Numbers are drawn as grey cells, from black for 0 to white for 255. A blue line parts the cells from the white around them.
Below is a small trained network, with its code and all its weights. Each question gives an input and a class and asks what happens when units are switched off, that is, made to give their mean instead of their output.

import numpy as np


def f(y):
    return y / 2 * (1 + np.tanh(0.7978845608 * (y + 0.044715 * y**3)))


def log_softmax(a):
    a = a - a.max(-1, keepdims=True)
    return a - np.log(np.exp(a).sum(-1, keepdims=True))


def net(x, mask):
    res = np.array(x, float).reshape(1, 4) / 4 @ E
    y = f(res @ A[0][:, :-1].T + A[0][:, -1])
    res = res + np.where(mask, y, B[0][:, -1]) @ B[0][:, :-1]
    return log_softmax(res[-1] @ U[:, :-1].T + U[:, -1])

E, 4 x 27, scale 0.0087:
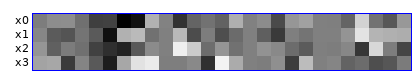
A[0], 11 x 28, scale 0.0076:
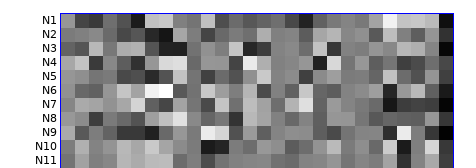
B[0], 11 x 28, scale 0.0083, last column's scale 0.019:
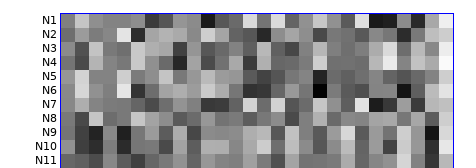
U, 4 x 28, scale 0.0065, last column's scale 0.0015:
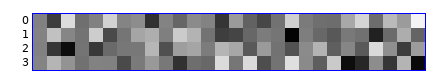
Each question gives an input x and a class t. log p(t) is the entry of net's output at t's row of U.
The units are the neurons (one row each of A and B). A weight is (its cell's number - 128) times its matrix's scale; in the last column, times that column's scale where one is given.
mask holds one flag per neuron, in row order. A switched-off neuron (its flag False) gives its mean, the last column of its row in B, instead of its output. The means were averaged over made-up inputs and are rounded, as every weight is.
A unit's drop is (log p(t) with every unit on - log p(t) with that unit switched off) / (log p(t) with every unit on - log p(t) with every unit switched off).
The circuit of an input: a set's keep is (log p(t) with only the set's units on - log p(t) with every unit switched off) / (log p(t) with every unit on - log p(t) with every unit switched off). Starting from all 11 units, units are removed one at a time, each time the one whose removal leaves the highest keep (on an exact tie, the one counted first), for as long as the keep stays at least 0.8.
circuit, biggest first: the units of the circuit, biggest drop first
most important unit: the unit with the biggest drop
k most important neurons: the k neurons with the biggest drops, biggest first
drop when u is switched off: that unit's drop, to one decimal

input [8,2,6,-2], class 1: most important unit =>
N2
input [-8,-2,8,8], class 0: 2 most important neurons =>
[N4 N8]
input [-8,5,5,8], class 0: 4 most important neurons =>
[N4 N8 N2 N5]
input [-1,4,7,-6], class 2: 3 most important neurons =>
[N9 N4 N8]
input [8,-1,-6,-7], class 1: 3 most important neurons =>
[N2 N4 N5]
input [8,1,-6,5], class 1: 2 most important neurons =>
[N5 N2]
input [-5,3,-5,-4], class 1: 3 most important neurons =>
[N6 N9 N4]
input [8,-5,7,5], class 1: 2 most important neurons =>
[N5 N2]
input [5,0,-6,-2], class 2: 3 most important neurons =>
[N10 N6 N11]
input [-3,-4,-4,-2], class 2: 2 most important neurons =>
[N1 N11]
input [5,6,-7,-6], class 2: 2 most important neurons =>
[N10 N4]
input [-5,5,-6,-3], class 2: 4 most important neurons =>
[N10 N11 N2 N5]
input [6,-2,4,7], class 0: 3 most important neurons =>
[N4 N8 N6]
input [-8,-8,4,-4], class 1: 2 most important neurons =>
[N6 N1]
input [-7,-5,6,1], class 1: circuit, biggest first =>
[N6]
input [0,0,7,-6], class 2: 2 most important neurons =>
[N9 N4]
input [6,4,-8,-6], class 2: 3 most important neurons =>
[N10 N4 N6]
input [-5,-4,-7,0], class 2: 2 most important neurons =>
[N10 N11]
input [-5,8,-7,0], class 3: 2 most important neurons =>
[N1 N9]
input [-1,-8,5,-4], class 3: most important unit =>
N7
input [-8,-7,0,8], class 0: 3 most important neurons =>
[N4 N8 N2]
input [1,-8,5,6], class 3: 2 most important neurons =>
[N7 N3]
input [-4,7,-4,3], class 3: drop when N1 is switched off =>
2.0
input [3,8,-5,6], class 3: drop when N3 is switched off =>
0.1
